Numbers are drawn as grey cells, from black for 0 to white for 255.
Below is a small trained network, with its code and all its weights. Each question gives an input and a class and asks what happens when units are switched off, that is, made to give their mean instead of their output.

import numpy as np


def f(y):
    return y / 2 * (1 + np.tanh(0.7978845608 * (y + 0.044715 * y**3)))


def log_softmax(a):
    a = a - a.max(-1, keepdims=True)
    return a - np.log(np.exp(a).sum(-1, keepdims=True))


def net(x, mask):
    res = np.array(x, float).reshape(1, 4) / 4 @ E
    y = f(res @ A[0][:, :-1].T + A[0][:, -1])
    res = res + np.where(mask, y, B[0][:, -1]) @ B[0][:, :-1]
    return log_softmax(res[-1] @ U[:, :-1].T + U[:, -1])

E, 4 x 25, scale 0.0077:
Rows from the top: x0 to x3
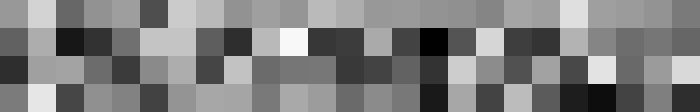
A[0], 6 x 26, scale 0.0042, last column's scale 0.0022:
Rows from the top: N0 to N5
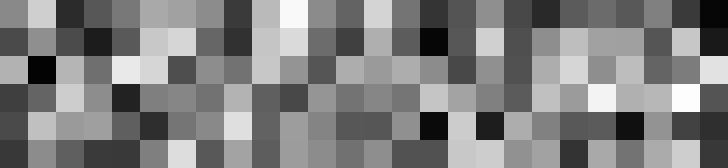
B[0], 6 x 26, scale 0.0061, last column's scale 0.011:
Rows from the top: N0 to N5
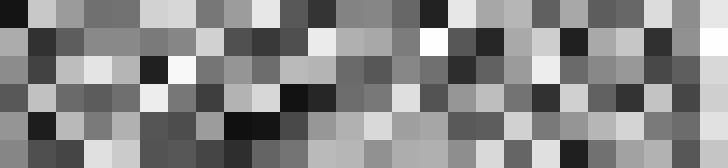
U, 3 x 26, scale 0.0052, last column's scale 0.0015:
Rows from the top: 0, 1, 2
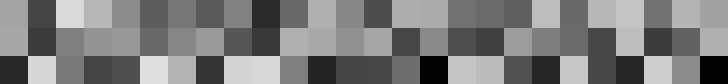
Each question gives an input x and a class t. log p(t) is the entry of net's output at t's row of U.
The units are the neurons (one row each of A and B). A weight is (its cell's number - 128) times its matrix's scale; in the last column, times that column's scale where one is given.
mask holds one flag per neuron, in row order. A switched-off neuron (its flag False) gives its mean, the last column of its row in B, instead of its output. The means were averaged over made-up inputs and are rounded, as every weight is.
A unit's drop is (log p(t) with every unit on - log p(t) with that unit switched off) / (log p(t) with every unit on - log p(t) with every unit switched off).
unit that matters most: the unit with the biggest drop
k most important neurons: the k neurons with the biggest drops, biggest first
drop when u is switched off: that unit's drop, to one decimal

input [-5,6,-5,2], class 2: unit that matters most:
N0
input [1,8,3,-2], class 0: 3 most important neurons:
(N1, N5, N4)
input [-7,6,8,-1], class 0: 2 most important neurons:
(N1, N5)
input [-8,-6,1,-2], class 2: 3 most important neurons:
(N3, N1, N4)
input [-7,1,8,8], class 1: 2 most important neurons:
(N4, N3)
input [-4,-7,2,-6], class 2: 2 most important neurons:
(N3, N1)
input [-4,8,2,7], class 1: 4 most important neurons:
(N1, N4, N3, N5)
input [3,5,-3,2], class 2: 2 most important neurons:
(N0, N4)
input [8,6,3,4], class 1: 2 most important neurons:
(N1, N3)
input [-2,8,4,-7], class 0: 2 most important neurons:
(N1, N5)
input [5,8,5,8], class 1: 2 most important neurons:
(N1, N4)
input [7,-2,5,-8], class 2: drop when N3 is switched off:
0.8
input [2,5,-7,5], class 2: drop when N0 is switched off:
0.5
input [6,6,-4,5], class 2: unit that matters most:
N0
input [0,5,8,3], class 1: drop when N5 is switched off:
-0.2
